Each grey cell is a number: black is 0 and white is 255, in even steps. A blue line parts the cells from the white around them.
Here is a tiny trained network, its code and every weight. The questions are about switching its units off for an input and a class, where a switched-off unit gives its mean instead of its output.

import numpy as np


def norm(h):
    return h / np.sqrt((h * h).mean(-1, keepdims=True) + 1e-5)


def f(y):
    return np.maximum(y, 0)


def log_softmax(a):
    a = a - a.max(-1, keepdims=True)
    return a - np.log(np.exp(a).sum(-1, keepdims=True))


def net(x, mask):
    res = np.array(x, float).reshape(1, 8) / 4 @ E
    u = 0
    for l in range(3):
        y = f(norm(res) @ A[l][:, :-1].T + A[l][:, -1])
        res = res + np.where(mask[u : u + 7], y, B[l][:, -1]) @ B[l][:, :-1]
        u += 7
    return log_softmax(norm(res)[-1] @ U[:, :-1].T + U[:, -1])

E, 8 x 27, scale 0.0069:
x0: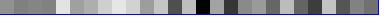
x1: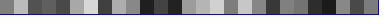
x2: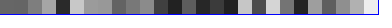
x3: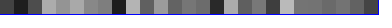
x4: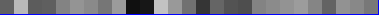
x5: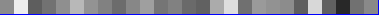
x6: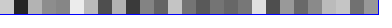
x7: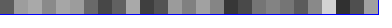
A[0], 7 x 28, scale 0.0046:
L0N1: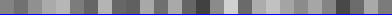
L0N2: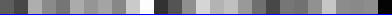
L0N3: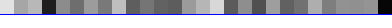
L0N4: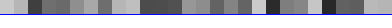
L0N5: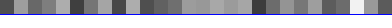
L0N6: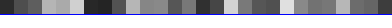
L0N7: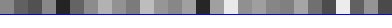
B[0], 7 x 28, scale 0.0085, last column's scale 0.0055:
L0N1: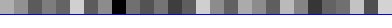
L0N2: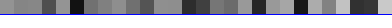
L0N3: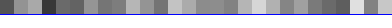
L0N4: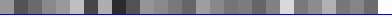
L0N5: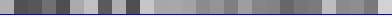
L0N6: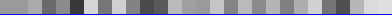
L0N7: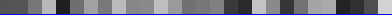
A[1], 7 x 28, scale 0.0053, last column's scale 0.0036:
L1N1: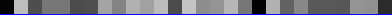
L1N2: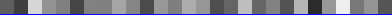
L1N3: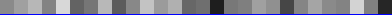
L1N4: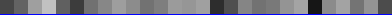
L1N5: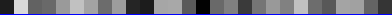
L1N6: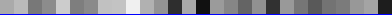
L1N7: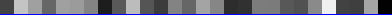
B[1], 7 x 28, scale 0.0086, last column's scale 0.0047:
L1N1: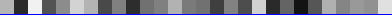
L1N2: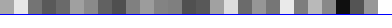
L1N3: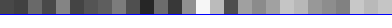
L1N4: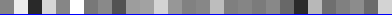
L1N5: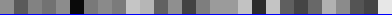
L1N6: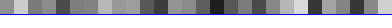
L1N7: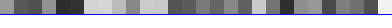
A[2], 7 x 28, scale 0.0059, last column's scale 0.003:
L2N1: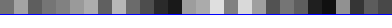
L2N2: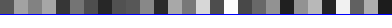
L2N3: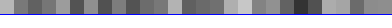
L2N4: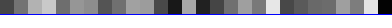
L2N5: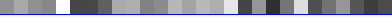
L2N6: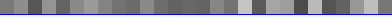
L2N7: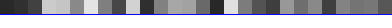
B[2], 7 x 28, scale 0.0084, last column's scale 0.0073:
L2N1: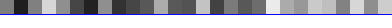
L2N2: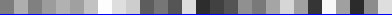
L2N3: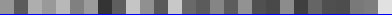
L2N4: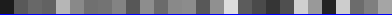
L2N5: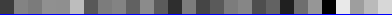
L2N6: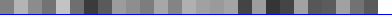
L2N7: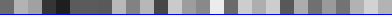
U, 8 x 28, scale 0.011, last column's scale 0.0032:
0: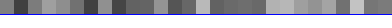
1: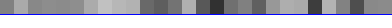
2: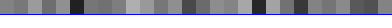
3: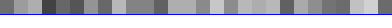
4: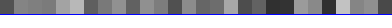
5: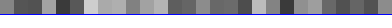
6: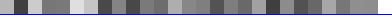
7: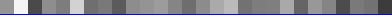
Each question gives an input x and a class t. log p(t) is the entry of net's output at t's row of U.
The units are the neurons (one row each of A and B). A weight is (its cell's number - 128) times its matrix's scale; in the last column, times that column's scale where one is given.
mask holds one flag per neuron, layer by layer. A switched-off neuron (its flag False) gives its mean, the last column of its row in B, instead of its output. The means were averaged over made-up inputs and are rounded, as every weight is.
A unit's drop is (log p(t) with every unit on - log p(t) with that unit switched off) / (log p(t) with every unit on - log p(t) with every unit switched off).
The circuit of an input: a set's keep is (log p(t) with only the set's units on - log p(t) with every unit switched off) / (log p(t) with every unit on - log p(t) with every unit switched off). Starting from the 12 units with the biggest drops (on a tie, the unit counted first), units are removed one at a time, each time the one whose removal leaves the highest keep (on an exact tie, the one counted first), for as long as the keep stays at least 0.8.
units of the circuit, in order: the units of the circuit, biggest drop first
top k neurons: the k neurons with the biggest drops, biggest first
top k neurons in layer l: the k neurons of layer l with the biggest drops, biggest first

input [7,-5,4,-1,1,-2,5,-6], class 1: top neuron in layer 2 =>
L2N1
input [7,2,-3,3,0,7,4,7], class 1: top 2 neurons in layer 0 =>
L0N7, L0N5
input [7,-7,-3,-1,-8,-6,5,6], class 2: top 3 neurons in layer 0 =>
L0N2, L0N4, L0N3
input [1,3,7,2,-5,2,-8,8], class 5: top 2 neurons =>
L1N7, L2N5
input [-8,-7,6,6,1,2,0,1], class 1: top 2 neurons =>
L2N2, L0N4
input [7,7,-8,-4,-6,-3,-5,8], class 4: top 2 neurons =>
L2N5, L0N7
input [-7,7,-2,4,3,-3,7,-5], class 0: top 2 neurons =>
L2N1, L1N1
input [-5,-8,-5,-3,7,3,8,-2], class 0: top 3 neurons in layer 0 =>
L0N1, L0N5, L0N2
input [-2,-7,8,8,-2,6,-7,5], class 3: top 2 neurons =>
L0N6, L2N7
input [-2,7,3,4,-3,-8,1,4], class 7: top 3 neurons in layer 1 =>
L1N2, L1N4, L1N3
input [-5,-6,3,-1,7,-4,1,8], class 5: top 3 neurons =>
L1N7, L0N2, L0N4
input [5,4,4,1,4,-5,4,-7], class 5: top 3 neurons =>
L0N7, L2N2, L1N1
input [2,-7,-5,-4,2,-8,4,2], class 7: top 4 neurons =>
L1N2, L1N4, L0N4, L2N1
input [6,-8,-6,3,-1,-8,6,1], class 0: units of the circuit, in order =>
L1N3
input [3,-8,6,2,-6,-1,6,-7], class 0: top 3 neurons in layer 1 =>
L1N3, L1N1, L1N7
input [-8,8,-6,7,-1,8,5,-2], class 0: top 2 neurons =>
L2N1, L0N4
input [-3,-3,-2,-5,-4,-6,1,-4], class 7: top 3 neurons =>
L1N2, L1N4, L0N6
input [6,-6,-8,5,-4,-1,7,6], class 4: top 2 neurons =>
L2N5, L1N1
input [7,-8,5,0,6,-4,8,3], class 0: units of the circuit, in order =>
L1N3, L1N1
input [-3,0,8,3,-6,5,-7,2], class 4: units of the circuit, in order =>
L2N4
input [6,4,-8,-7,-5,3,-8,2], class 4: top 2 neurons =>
L2N5, L0N6
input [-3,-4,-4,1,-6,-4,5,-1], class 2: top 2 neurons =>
L0N2, L1N1
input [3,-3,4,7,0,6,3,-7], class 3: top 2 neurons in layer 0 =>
L0N6, L0N5
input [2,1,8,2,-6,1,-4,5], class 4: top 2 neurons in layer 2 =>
L2N4, L2N6
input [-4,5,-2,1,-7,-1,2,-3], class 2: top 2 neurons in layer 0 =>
L0N2, L0N1
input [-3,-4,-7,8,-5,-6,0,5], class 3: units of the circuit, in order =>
L2N7, L0N6
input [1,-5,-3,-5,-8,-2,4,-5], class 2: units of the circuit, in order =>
L0N2
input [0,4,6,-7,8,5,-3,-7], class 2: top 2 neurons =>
L1N5, L0N6
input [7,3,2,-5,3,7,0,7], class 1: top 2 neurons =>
L1N6, L0N7
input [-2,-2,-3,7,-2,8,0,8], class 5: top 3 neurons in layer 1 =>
L1N7, L1N2, L1N4
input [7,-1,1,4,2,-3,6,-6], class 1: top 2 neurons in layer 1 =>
L1N6, L1N7
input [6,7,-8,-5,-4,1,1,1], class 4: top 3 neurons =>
L2N5, L0N1, L1N3
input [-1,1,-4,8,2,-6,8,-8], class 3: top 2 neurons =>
L2N7, L0N6
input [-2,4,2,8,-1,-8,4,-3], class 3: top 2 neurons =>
L0N6, L2N7
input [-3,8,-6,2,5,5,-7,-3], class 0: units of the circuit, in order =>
L2N1
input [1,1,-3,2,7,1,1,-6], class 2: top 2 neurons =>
L1N5, L1N7
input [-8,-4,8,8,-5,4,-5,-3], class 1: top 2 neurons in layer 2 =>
L2N2, L2N5
